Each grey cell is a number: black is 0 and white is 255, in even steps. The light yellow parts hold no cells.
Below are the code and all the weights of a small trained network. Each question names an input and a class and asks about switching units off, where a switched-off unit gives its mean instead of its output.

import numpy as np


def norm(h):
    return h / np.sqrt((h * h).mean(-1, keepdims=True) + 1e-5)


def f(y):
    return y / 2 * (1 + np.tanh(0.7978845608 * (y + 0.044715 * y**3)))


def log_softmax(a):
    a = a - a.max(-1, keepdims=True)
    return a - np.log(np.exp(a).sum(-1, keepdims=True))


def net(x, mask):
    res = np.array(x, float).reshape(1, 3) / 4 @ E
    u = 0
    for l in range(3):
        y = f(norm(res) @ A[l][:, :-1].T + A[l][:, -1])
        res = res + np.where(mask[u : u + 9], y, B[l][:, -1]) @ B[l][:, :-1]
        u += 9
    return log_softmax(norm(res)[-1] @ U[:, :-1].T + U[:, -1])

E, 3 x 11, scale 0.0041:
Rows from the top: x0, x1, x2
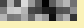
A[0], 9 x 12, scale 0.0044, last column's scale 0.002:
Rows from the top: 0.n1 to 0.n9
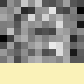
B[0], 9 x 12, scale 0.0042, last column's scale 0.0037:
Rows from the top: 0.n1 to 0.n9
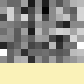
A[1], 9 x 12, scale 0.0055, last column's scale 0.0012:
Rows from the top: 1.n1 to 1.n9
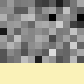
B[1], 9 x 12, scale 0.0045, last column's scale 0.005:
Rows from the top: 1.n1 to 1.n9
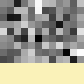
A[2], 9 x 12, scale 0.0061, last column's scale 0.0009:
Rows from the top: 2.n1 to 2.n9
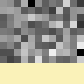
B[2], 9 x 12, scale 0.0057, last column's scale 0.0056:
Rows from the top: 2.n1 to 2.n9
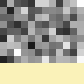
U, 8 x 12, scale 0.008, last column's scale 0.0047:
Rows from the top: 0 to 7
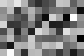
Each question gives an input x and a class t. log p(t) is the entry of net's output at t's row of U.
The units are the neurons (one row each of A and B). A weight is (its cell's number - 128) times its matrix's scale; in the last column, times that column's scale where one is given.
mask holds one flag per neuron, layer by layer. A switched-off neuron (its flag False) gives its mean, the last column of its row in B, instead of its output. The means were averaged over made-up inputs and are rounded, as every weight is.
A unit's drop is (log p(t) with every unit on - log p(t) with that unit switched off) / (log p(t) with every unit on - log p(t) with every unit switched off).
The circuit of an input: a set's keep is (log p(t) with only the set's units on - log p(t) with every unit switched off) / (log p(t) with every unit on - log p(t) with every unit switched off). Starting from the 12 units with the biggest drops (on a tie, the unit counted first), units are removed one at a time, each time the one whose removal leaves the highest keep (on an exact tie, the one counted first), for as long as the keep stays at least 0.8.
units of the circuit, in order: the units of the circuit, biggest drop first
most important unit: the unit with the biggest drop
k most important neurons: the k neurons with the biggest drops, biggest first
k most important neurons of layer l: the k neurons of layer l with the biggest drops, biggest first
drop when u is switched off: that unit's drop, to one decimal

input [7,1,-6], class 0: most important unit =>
2.n7
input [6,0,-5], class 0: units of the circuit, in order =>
[2.n7; 2.n1]
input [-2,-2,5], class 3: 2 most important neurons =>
[1.n6; 0.n5]
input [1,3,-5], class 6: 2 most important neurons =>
[0.n3; 1.n8]
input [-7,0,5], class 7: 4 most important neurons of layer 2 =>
[2.n6; 2.n9; 2.n8; 2.n7]
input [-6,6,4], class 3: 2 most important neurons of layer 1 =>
[1.n3; 1.n6]
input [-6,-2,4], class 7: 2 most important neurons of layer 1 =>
[1.n6; 1.n4]
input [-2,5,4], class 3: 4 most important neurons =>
[1.n6; 0.n7; 0.n3; 0.n2]
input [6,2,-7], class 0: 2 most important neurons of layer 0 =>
[0.n5; 0.n7]
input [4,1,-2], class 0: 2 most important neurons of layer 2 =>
[2.n7; 2.n8]
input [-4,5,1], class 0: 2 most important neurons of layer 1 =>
[1.n8; 1.n7]
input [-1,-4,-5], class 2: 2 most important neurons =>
[0.n2; 1.n1]
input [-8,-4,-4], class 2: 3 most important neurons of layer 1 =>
[1.n1; 1.n9; 1.n3]
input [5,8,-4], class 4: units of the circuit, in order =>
[1.n1]
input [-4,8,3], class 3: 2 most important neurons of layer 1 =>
[1.n6; 1.n3]
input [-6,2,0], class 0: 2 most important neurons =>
[0.n7; 2.n2]
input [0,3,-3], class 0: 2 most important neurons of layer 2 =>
[2.n9; 2.n7]
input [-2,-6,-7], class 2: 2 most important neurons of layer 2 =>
[2.n4; 2.n2]
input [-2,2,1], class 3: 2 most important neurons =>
[0.n7; 1.n3]
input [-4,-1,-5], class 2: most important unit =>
0.n2
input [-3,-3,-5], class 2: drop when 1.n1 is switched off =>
0.1
